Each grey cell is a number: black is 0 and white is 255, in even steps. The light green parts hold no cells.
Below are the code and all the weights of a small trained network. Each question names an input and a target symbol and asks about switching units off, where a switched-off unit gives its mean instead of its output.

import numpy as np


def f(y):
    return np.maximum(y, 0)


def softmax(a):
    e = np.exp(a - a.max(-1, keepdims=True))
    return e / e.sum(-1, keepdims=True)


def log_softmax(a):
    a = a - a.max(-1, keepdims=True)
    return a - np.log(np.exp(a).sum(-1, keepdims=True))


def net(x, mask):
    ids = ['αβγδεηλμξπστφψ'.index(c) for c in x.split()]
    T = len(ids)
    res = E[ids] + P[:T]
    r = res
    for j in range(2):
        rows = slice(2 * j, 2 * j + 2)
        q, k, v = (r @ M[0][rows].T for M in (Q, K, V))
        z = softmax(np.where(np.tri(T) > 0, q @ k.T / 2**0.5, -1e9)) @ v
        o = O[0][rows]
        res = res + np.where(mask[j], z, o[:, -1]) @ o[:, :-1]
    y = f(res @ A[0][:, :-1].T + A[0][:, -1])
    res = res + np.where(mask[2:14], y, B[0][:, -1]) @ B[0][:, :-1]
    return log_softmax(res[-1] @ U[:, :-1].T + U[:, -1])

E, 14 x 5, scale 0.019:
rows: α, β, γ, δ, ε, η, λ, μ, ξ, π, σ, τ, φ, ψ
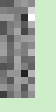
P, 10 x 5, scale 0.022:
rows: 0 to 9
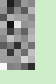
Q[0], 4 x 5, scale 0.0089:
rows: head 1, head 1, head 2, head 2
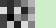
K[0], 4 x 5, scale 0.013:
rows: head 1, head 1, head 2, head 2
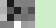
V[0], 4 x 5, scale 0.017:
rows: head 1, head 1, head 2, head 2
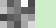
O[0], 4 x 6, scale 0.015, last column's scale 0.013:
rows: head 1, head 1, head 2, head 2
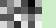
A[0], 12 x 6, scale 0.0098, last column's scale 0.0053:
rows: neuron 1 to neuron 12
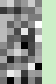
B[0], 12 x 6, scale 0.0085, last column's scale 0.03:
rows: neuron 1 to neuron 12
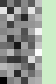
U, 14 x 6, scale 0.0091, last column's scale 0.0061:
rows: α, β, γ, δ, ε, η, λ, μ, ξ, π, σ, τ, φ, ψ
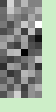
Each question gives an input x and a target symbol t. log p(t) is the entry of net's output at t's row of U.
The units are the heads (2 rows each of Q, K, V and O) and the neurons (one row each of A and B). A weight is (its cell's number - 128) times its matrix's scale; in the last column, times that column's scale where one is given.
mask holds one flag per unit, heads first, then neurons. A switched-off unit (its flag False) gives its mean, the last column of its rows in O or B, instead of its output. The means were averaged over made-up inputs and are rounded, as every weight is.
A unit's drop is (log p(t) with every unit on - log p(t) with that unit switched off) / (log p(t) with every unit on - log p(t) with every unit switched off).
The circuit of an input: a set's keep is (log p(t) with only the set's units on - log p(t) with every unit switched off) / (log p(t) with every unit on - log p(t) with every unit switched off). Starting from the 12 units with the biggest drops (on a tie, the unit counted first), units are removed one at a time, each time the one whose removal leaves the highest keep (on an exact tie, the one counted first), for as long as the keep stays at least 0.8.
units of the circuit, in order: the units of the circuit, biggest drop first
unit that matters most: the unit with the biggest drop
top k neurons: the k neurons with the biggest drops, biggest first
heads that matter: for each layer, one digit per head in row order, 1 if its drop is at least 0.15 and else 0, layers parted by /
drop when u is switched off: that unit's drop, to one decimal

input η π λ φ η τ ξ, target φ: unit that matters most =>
head 2
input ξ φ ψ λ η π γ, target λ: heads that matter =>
11
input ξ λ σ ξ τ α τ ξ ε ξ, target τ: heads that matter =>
11
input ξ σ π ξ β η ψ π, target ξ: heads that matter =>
11
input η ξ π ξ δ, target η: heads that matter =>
11
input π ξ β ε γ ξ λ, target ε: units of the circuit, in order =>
(head 2; neuron 2)
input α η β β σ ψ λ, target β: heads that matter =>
01
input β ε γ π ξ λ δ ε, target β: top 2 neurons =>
(neuron 5; neuron 7)
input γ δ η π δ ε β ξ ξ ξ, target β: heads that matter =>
11
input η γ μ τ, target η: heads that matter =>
11
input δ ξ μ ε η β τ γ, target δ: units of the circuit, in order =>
(neuron 5; neuron 3; head 2)
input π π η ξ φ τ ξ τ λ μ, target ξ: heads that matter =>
01
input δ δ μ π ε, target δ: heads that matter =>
00
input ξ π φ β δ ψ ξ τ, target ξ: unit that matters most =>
head 1
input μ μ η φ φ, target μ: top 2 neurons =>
(neuron 5; neuron 3)
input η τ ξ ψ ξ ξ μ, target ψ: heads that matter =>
01
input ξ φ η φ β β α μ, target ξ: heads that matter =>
11
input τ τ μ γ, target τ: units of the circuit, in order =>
(head 1; neuron 7; neuron 11)
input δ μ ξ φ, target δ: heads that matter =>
00
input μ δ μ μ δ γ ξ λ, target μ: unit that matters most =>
head 2
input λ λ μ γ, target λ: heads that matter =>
10
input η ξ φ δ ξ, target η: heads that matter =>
11
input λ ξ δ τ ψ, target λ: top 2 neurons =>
(neuron 7; neuron 6)
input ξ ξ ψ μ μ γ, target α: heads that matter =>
00
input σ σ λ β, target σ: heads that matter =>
10
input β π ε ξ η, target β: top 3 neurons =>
(neuron 5; neuron 3; neuron 7)
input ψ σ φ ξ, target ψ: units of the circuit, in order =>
(head 2)
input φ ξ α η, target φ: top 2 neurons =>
(neuron 5; neuron 7)
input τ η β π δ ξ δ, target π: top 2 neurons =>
(neuron 12; neuron 7)
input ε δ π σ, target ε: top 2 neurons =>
(neuron 12; neuron 9)
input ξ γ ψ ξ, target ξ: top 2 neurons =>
(neuron 7; neuron 12)
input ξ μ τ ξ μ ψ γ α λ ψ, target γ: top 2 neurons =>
(neuron 5; neuron 3)
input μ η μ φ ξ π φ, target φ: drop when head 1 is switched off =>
0.2
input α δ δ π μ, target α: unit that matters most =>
head 1
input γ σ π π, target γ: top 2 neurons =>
(neuron 5; neuron 3)
